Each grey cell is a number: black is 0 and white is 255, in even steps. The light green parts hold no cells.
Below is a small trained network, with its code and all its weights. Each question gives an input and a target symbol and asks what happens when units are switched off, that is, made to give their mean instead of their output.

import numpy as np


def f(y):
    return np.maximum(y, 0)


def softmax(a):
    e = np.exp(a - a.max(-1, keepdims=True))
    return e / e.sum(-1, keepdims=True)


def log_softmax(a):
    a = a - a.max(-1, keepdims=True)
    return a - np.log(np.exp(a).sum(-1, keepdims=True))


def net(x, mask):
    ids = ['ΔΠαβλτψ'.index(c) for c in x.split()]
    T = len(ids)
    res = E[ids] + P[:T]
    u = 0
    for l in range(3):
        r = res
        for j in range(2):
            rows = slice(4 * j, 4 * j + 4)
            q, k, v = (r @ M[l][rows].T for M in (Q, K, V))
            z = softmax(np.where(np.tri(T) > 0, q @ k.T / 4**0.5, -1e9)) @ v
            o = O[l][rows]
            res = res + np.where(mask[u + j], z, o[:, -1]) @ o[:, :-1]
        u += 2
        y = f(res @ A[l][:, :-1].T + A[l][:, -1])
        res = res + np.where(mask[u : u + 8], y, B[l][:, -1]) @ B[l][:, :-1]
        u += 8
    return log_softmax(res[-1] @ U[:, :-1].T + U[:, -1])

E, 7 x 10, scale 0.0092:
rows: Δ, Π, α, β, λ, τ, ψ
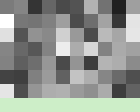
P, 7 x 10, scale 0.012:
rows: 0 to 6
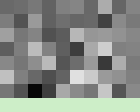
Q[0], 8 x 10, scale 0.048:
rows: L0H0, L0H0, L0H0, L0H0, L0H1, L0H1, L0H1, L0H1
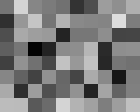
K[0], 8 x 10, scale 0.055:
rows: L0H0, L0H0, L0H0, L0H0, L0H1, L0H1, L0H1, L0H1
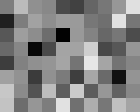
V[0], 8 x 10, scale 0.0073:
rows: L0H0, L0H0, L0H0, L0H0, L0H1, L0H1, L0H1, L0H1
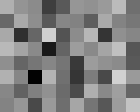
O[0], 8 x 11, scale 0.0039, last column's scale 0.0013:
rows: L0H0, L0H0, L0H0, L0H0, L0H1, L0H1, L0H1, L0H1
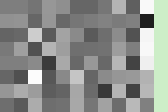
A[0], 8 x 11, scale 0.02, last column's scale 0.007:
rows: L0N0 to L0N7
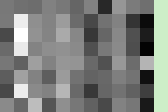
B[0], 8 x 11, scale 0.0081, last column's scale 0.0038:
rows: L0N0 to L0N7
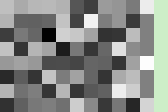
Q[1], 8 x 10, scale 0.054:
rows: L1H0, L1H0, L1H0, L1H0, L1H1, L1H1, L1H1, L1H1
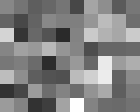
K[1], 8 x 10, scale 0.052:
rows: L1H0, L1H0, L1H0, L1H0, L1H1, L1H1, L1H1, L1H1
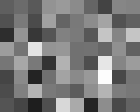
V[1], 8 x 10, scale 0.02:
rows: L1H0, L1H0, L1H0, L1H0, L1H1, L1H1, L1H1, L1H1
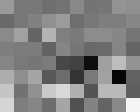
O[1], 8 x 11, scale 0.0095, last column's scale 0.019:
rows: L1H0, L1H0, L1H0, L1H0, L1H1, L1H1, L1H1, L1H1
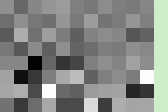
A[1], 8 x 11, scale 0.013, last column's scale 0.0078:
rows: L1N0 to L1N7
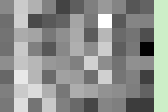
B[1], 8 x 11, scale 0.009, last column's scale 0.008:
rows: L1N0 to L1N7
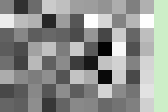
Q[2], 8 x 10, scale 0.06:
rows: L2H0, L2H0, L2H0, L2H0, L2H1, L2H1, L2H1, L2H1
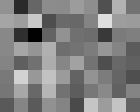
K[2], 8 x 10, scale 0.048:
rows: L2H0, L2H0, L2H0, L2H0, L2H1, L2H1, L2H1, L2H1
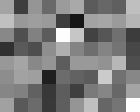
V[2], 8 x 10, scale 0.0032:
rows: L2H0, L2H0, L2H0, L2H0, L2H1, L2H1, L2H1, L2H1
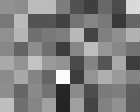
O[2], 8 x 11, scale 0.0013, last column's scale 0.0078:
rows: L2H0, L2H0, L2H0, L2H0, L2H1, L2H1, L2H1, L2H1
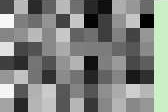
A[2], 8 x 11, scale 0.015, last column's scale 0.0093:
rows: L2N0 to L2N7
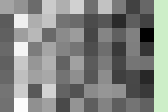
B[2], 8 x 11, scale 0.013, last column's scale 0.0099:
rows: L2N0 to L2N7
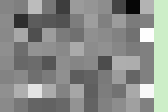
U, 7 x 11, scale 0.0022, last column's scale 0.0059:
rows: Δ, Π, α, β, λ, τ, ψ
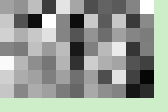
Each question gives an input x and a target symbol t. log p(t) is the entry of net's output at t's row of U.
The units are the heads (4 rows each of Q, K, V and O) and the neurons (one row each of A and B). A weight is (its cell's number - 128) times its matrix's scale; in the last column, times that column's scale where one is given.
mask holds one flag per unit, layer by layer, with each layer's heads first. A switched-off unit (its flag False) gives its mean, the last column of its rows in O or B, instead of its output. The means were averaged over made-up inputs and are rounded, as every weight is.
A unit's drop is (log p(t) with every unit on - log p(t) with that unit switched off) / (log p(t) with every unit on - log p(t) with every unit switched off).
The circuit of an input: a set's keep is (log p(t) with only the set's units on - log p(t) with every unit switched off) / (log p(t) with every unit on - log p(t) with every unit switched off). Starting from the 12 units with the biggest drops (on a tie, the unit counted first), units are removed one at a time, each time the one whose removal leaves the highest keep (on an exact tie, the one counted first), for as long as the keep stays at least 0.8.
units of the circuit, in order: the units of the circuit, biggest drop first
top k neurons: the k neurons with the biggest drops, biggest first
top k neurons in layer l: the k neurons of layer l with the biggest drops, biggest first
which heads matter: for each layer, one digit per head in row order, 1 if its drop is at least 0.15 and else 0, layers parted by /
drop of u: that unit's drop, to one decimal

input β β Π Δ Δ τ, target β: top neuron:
L0N4
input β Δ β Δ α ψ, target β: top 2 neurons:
L1N4; L0N4
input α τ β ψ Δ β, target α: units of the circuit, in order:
L2N6; L1H1
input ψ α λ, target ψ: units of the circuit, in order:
L1H1; L2N0
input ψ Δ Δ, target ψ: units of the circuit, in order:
L1H1; L2N0
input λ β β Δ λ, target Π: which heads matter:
10 / 01 / 00
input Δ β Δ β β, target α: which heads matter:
01 / 01 / 00
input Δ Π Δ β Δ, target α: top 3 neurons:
L2N6; L0N0; L0N7
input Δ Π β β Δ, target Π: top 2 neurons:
L0N0; L0N7
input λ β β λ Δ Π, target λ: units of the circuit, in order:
L1H1; L1N1
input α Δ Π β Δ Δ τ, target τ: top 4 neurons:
L1N5; L0N4; L1N3; L1N2
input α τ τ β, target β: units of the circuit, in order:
L1H1; L0N4; L1N4
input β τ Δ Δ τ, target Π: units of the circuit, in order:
L0N0; L1H1; L0H1
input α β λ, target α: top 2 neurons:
L2N6; L0N4
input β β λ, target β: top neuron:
L0N4
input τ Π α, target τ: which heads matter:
01 / 01 / 00
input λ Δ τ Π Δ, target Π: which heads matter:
11 / 01 / 00
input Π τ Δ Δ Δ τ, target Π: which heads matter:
00 / 01 / 00
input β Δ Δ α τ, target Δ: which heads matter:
10 / 01 / 00
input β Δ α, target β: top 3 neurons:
L0N4; L1N4; L1N6
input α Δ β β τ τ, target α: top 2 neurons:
L2N6; L0N4
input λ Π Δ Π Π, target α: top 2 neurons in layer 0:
L0N4; L0N7
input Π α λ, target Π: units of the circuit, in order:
L1H1
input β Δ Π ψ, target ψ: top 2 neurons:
L2N0; L0N4
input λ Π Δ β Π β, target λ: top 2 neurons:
L1N1; L0N4
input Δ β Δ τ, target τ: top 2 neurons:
L1N5; L0N4
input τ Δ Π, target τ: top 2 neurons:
L1N5; L1N3
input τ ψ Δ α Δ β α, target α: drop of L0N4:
0.3
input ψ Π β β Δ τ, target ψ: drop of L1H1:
1.1
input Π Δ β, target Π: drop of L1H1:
0.7
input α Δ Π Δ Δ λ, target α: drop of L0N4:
0.1
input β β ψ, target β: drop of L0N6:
0.0
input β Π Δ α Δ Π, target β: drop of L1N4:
0.3
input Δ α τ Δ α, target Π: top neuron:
L0N4
